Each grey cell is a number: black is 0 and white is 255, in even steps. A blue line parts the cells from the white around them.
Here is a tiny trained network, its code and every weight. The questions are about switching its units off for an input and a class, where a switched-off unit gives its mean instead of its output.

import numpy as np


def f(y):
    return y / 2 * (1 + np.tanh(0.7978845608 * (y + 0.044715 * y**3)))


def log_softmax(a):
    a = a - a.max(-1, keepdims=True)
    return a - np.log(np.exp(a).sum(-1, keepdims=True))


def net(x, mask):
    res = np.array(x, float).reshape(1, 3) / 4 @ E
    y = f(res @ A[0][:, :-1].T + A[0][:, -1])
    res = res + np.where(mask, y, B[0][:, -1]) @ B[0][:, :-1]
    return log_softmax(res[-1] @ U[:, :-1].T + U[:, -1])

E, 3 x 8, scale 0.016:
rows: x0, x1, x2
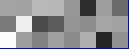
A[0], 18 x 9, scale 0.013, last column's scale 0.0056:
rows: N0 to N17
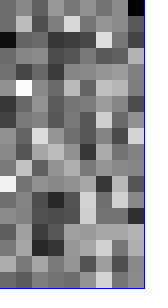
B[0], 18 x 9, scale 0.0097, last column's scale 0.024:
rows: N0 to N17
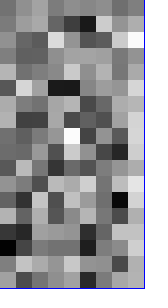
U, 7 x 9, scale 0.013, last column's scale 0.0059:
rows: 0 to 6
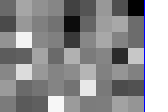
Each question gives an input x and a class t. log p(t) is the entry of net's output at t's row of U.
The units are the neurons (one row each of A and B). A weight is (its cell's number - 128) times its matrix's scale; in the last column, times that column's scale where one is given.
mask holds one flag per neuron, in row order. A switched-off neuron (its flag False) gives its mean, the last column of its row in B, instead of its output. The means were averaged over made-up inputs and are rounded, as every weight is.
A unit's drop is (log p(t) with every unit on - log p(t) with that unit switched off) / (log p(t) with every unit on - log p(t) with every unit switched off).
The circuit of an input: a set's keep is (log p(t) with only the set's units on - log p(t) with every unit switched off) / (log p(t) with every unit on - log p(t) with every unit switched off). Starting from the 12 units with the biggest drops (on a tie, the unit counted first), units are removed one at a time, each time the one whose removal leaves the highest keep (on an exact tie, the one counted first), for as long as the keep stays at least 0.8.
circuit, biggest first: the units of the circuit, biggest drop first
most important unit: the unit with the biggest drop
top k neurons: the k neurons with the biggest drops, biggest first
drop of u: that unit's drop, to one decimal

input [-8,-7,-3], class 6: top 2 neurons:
[N2 N9]
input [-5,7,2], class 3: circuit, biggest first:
[N12]
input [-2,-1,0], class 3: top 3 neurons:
[N2 N11 N7]
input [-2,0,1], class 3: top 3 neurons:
[N2 N11 N7]
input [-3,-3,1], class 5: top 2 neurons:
[N2 N15]
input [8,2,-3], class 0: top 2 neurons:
[N5 N12]
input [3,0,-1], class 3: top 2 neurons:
[N2 N11]
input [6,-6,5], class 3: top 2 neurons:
[N2 N9]
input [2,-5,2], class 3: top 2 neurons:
[N2 N7]
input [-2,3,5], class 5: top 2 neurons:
[N11 N8]
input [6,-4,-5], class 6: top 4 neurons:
[N2 N12 N7 N5]
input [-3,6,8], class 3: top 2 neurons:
[N12 N15]
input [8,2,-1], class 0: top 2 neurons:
[N5 N12]
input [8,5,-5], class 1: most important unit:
N5
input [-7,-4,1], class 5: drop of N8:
0.3
